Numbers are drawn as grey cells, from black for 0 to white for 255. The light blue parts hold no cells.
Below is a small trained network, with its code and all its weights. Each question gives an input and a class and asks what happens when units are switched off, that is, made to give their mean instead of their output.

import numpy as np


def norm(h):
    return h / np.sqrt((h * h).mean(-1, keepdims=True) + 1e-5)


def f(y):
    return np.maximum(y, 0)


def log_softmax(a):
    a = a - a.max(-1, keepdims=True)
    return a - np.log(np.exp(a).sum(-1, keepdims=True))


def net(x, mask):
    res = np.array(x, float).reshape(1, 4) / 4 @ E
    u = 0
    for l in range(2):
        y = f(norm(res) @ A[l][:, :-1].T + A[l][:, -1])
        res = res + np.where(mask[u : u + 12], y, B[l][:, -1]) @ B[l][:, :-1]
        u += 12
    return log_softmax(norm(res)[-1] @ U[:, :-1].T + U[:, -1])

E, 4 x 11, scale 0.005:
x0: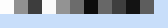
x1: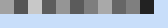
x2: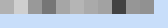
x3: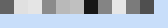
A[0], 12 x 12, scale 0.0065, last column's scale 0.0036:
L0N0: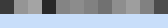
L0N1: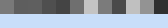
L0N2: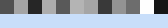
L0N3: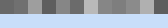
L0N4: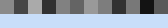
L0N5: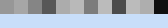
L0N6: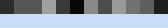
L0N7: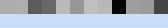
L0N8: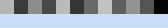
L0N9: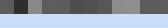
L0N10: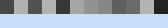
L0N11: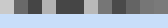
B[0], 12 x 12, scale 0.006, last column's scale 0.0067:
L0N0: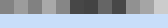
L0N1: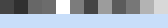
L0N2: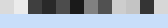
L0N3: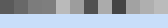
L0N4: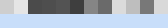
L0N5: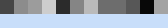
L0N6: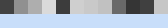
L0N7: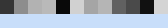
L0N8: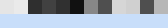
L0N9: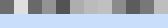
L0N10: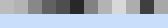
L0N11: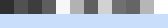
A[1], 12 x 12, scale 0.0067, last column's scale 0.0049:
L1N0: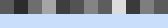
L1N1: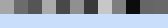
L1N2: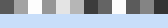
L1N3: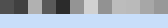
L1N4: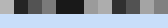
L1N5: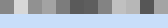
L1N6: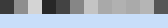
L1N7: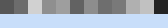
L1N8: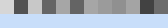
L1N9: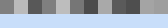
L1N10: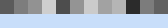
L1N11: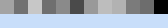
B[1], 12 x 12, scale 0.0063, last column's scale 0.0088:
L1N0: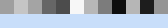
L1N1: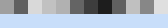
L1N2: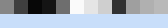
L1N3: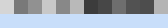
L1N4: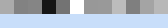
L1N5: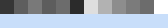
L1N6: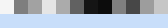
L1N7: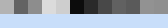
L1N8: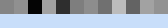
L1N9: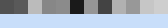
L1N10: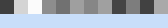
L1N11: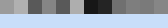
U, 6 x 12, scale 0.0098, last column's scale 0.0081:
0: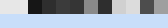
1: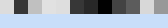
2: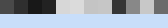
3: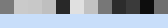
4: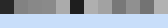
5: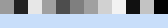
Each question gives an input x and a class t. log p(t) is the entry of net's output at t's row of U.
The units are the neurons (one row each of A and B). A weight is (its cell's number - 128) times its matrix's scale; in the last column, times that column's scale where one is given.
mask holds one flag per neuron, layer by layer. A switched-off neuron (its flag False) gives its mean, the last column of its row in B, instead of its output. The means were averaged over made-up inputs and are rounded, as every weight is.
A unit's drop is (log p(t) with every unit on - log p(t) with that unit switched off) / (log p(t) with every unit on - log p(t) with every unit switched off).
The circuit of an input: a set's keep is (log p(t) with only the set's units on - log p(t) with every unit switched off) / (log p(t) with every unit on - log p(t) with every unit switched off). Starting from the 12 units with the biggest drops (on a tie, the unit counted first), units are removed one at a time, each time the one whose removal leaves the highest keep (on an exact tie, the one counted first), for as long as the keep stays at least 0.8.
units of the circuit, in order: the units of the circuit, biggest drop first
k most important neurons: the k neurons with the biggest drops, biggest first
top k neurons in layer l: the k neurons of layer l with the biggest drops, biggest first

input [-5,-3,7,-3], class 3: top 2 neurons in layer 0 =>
L0N7, L0N5
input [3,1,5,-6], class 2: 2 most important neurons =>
L0N11, L0N6
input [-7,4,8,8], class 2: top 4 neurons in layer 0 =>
L0N7, L0N2, L0N6, L0N8
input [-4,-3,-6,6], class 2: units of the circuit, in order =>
L1N2
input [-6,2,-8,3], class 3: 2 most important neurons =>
L0N6, L0N9
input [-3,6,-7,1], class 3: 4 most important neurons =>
L0N6, L0N9, L0N2, L1N10
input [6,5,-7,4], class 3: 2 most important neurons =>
L0N11, L0N1
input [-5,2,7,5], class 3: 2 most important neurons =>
L0N5, L0N11
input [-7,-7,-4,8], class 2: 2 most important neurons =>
L1N2, L0N4
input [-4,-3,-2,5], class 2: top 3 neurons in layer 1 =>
L1N2, L1N1, L1N5
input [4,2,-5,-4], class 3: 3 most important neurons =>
L0N6, L1N10, L0N1
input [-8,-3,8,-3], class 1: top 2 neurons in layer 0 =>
L0N1, L0N6
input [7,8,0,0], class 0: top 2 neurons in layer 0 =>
L0N8, L0N4
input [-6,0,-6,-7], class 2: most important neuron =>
L0N1
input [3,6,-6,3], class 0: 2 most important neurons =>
L0N8, L0N7
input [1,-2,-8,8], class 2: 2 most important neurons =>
L1N2, L0N7
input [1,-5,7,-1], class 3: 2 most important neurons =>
L0N7, L0N5
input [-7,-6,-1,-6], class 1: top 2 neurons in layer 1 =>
L1N6, L1N3
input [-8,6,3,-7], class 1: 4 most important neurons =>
L1N6, L0N2, L0N1, L1N3
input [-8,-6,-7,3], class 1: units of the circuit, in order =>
L1N6
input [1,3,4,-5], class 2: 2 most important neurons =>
L0N11, L0N1
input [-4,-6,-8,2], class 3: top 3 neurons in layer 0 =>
L0N6, L0N4, L0N8
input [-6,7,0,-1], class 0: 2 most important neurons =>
L0N4, L0N8
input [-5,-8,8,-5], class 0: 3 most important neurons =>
L0N2, L0N6, L0N10
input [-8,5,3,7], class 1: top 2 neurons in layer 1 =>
L1N6, L1N7
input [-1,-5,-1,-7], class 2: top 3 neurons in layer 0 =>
L0N1, L0N11, L0N4
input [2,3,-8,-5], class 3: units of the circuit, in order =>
L0N6
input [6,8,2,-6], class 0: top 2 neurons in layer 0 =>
L0N8, L0N4
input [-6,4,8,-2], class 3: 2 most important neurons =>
L0N7, L0N5
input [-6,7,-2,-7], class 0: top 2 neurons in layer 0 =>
L0N4, L0N8
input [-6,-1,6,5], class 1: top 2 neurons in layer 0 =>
L0N6, L0N7
